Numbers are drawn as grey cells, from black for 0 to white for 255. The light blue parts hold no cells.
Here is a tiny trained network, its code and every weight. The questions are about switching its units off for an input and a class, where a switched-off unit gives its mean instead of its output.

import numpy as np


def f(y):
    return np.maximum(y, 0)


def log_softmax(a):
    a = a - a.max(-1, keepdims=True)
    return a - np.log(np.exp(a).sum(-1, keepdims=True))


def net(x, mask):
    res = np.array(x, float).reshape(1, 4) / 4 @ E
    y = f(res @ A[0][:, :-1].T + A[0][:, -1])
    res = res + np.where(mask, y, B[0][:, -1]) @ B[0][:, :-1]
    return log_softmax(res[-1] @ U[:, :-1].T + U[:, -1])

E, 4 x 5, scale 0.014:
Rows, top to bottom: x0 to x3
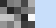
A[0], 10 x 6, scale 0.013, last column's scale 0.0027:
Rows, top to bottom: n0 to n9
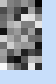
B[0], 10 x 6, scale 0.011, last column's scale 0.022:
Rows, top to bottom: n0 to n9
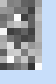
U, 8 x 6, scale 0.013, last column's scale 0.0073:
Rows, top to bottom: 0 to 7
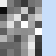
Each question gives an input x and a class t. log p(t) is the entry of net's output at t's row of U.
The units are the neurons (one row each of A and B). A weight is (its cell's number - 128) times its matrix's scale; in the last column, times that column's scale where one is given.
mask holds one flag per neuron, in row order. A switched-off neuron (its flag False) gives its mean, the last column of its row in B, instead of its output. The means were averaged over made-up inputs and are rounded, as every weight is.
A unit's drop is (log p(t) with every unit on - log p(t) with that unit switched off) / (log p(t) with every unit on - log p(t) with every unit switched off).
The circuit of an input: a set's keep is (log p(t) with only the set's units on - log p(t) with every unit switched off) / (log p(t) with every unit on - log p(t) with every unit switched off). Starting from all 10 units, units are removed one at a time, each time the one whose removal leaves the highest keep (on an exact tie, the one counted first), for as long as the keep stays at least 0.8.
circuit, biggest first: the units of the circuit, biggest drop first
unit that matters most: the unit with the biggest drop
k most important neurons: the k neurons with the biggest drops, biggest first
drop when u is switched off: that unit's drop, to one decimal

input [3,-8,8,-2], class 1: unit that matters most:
n9
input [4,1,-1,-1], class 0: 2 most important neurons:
n9, n4
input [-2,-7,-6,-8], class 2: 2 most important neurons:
n2, n9
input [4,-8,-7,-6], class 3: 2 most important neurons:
n9, n6
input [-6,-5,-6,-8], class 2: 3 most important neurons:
n2, n9, n4
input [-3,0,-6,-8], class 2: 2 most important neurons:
n2, n9
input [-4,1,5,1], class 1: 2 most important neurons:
n9, n4
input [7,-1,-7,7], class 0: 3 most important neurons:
n4, n9, n2
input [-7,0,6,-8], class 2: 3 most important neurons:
n2, n4, n1
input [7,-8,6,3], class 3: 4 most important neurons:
n6, n3, n5, n2
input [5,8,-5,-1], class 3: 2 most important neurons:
n8, n9
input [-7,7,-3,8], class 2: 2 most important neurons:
n7, n4
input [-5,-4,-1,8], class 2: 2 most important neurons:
n7, n4
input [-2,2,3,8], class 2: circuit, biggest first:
n7
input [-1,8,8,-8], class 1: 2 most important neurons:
n9, n2
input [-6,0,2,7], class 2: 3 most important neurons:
n7, n4, n1
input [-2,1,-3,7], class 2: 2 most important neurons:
n9, n7
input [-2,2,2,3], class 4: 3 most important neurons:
n2, n4, n3
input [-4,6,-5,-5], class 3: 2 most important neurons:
n9, n8
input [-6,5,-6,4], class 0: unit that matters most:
n9
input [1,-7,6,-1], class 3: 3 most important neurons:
n6, n3, n2
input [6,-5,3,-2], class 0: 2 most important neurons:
n4, n8
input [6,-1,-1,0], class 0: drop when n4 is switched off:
0.2
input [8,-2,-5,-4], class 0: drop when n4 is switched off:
0.7
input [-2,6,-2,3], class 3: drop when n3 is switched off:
0.0
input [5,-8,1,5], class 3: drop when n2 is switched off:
0.1
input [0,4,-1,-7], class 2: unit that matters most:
n2
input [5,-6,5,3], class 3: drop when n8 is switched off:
-0.1
